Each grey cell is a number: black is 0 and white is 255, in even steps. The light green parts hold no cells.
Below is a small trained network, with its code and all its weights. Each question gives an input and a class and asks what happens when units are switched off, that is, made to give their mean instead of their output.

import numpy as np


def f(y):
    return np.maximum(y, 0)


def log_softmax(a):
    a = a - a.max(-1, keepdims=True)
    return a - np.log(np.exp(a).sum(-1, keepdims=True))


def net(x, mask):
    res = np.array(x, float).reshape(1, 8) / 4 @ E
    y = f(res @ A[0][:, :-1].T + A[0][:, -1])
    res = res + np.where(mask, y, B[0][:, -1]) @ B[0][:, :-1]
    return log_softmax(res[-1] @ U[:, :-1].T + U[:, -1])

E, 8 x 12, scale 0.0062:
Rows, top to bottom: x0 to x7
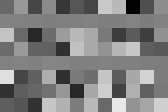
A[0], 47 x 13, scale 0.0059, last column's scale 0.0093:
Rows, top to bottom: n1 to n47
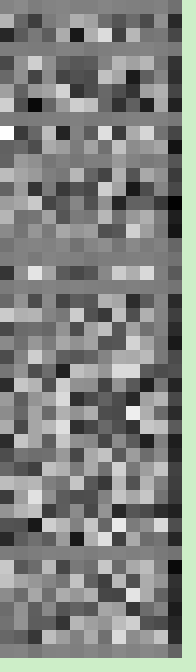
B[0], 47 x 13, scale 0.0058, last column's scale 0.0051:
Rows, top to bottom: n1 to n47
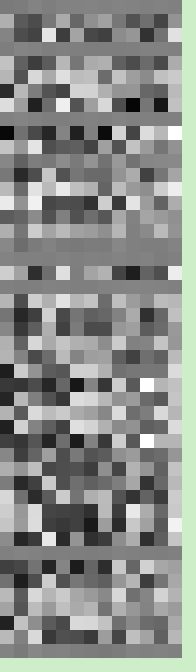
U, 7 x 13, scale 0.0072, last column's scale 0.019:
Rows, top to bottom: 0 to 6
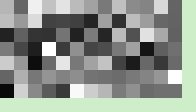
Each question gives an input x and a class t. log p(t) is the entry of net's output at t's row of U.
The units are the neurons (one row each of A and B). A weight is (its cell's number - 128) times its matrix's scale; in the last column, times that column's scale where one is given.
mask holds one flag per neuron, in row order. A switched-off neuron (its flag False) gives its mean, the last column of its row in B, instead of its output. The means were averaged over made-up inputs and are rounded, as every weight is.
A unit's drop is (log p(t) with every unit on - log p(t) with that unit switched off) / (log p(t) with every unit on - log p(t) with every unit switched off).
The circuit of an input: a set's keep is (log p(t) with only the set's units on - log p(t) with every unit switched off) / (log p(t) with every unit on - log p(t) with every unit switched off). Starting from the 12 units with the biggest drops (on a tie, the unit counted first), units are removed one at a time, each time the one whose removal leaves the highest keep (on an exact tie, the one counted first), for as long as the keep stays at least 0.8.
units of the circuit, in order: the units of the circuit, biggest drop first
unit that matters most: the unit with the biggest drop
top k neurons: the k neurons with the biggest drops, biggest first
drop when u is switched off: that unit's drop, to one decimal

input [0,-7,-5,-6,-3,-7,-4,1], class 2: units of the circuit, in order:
[n28]
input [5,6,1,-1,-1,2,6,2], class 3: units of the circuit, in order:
[n39; n3]
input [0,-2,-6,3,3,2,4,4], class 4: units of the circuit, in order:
[n20; n36; n26]
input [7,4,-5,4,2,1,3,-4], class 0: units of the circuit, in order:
[n14; n6]
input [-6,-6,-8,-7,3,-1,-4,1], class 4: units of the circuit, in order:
[n20; n36]
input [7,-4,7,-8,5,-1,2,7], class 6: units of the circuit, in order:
[n29; n31]
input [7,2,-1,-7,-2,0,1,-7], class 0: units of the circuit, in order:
[n14; n6]
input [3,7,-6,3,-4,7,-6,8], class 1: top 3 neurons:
[n38; n46; n34]
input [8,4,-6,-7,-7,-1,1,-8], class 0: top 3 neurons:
[n14; n6; n22]
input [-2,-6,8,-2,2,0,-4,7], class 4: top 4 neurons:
[n8; n2; n37; n15]
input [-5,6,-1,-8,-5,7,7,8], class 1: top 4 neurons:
[n38; n34; n46; n11]
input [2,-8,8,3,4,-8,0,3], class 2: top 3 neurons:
[n28; n32; n20]
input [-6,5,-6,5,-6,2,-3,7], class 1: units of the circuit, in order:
[n38; n46]
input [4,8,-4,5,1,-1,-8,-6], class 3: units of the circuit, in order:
[n23; n35]
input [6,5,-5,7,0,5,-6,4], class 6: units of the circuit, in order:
[n27]
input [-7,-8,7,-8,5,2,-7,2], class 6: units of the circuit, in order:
[n31; n29]
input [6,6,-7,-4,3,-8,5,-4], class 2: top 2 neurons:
[n28; n32]
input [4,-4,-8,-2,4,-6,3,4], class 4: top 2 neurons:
[n20; n36]
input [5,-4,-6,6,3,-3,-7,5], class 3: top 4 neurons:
[n23; n35; n42; n13]
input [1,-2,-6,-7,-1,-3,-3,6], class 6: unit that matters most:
n31
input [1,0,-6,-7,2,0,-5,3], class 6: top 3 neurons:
[n31; n29; n7]
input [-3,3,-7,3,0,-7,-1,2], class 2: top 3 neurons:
[n28; n32; n8]
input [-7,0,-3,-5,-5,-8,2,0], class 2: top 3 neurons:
[n28; n32; n14]
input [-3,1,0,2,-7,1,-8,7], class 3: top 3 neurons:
[n23; n42; n35]
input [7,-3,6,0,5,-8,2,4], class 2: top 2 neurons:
[n28; n32]
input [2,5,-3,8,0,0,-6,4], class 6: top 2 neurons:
[n27; n45]
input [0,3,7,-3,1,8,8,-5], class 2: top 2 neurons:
[n10; n41]
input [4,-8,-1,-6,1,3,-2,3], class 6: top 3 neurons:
[n31; n29; n7]
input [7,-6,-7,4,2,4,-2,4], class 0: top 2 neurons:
[n14; n6]
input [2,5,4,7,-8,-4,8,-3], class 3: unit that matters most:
n39
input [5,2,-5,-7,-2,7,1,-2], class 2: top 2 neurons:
[n10; n41]
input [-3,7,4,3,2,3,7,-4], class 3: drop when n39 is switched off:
0.1
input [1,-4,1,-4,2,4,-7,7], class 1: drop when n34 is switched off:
0.3
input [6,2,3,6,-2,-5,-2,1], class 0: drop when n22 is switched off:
0.2
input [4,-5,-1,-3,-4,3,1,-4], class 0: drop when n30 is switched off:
-0.2
